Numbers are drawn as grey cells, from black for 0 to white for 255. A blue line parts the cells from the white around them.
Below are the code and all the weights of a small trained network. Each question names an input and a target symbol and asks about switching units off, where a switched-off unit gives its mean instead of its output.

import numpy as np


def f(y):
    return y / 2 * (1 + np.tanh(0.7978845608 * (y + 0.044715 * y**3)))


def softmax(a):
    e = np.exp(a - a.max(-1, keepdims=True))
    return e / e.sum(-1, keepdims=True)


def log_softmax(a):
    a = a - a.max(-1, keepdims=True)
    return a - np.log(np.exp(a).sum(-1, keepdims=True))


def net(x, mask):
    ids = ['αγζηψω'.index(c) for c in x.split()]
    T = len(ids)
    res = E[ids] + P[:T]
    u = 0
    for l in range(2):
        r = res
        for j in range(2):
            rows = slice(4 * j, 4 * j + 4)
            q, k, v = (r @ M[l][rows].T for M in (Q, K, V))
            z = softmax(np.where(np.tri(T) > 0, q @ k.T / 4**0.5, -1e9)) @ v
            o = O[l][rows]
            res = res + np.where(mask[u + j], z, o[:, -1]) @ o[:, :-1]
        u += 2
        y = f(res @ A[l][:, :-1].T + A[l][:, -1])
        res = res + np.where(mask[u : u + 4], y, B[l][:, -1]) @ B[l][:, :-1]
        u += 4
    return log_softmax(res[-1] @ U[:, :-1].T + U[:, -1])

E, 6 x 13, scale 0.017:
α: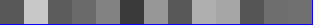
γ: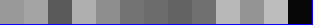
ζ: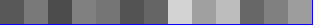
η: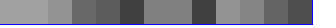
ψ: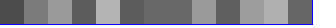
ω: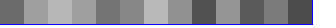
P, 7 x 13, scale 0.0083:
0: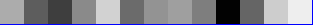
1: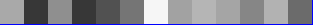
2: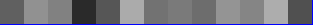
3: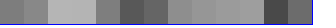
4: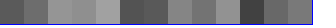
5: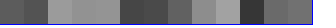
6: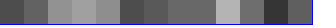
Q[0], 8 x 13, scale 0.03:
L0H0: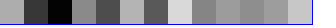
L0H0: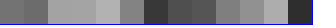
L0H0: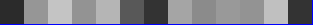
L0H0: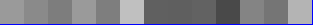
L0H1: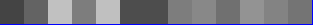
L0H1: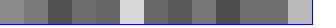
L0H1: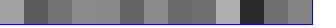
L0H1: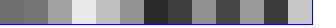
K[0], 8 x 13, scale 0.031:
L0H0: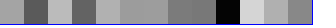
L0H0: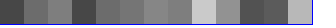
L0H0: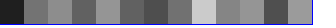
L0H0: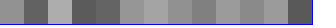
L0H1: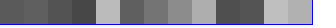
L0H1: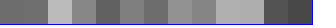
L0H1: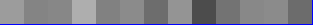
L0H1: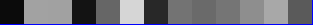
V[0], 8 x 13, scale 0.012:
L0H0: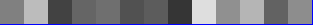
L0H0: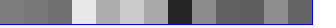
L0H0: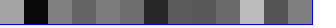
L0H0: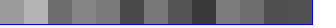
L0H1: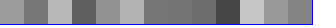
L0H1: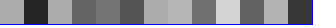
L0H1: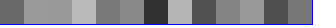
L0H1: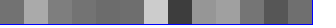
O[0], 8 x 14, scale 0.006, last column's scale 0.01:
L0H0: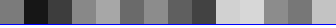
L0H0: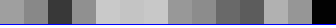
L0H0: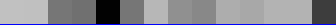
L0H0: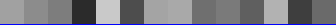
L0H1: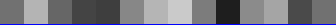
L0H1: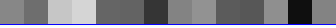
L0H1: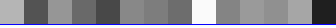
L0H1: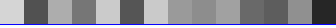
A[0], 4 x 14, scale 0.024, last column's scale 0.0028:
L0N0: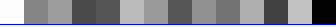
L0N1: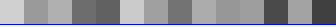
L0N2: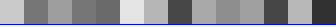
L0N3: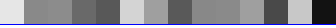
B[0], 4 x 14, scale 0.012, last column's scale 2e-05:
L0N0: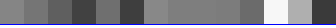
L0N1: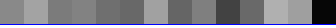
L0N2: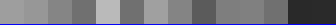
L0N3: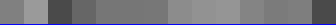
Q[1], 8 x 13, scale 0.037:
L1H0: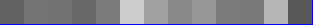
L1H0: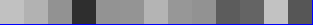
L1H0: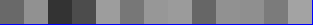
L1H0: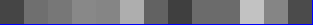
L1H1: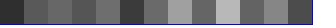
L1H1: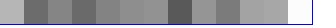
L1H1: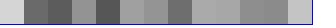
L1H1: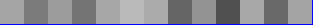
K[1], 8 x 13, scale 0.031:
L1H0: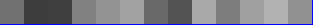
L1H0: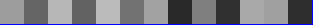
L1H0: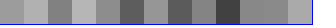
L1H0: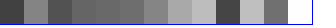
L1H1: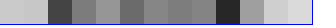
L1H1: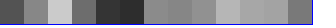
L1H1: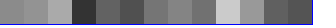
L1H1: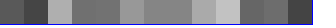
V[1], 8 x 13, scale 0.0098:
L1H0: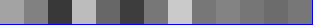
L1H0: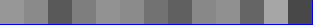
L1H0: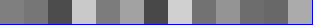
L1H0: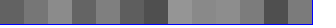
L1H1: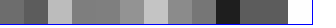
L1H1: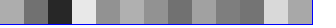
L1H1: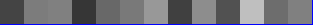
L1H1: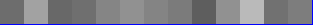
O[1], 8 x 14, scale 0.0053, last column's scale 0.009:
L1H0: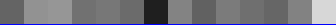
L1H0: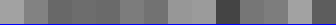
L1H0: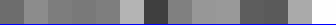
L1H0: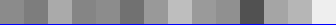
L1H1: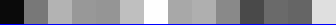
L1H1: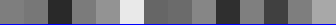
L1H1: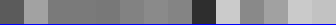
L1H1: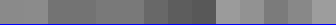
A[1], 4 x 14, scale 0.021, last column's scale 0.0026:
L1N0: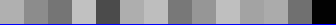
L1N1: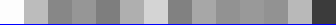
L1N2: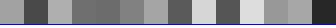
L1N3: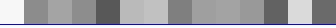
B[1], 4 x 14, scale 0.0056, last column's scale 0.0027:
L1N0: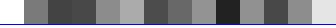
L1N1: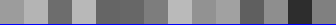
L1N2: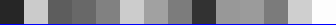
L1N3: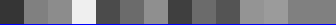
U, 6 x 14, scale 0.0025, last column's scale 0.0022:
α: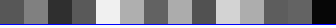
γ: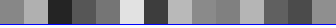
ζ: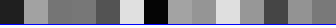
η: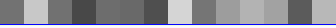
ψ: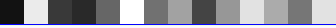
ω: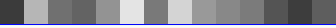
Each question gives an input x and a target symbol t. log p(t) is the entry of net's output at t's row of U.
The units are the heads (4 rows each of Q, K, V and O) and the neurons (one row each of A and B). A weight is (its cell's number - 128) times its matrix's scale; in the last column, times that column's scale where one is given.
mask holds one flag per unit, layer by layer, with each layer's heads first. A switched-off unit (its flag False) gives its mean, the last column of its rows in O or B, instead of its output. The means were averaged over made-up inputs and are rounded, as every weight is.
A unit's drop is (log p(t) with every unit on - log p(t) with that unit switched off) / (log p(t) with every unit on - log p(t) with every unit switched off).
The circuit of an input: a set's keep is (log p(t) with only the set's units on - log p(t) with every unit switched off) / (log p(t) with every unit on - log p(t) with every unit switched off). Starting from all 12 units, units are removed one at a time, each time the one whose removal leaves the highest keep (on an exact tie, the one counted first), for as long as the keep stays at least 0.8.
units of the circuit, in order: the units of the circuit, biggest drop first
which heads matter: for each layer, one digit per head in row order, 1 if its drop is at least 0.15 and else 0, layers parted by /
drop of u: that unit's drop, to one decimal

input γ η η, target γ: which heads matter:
10 / 01
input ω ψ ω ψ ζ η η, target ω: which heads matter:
11 / 01
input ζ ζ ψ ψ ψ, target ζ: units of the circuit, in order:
(L0H0 L0H1)
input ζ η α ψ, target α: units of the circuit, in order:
(L0H0)
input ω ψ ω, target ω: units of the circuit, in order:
(L0H0 L1H1)
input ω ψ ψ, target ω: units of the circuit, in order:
(L1H1 L0H0 L0H1)
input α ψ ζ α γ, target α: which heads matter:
11 / 00
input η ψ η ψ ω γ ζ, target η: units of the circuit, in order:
(L1H1 L0H0)
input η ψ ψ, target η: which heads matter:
01 / 01
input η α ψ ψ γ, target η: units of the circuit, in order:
(L1H1 L1H0)
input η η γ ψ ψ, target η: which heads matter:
00 / 01
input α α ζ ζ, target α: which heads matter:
11 / 00
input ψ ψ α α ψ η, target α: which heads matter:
10 / 00
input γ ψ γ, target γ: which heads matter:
10 / 00
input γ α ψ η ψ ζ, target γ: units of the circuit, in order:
(L1H1 L0H0)
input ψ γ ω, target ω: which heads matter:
11 / 00
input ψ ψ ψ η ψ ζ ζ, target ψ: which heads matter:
11 / 01
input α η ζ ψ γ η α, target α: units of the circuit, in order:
(L0H0 L0H1)
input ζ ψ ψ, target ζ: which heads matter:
11 / 10
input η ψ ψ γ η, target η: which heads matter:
10 / 01
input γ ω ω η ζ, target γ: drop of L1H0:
0.1
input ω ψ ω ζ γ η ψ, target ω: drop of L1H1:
0.9
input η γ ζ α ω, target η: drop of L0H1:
0.2
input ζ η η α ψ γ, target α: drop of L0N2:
0.0
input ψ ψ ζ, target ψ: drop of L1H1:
0.2
